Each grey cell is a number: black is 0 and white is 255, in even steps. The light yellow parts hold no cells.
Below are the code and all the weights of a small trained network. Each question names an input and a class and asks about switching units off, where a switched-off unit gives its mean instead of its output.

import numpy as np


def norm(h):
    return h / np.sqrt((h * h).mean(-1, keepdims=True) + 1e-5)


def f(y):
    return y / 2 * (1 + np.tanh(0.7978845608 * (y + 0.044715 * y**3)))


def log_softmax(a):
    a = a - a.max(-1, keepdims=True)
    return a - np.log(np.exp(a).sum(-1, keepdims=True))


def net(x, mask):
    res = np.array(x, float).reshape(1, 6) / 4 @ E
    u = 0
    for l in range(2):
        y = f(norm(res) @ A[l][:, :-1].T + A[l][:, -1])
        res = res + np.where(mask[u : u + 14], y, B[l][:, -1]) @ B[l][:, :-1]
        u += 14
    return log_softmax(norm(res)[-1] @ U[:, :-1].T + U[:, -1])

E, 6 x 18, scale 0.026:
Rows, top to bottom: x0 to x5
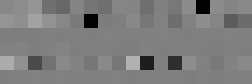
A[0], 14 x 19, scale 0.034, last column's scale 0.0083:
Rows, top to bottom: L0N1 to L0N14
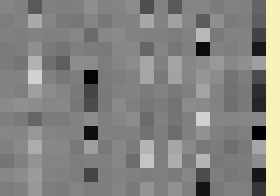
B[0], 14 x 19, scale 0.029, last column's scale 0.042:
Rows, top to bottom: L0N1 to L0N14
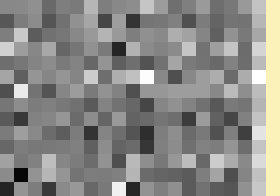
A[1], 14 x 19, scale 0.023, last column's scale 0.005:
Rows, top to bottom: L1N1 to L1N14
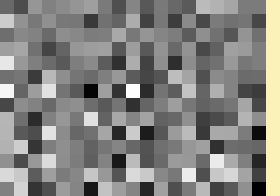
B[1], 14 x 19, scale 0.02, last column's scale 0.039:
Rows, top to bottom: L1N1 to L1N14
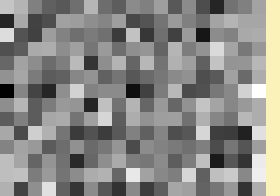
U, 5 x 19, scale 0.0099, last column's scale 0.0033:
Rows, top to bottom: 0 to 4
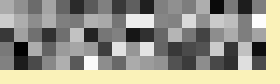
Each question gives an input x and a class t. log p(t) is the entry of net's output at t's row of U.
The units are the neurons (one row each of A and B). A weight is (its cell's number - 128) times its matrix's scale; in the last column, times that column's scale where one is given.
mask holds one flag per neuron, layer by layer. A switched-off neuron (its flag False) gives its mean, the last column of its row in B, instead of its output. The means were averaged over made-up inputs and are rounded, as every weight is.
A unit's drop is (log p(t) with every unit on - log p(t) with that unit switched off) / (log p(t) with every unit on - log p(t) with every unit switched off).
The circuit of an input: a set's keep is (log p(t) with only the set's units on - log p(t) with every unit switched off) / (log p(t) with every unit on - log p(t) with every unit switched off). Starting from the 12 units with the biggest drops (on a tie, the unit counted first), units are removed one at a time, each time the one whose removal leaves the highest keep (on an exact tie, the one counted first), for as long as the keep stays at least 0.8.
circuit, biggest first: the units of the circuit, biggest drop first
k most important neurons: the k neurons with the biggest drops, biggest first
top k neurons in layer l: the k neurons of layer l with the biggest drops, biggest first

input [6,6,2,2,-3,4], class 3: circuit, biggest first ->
(L0N6)
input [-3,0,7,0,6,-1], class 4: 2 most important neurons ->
(L0N1 L0N10)
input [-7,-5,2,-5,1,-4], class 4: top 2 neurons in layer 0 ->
(L0N9 L0N10)
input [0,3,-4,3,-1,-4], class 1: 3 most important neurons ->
(L0N6 L0N7 L0N14)
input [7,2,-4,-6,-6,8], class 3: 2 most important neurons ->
(L0N14 L0N6)
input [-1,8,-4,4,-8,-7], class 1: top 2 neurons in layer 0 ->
(L0N6 L0N12)
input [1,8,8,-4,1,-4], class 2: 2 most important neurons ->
(L0N10 L0N8)
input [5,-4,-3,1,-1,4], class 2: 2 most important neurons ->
(L0N14 L0N6)
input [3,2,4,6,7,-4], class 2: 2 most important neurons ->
(L0N6 L1N7)
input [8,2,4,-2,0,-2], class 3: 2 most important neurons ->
(L0N14 L0N13)
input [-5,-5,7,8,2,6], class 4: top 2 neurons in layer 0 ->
(L0N9 L0N10)
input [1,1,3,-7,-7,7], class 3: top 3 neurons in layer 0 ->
(L0N6 L0N4 L0N2)
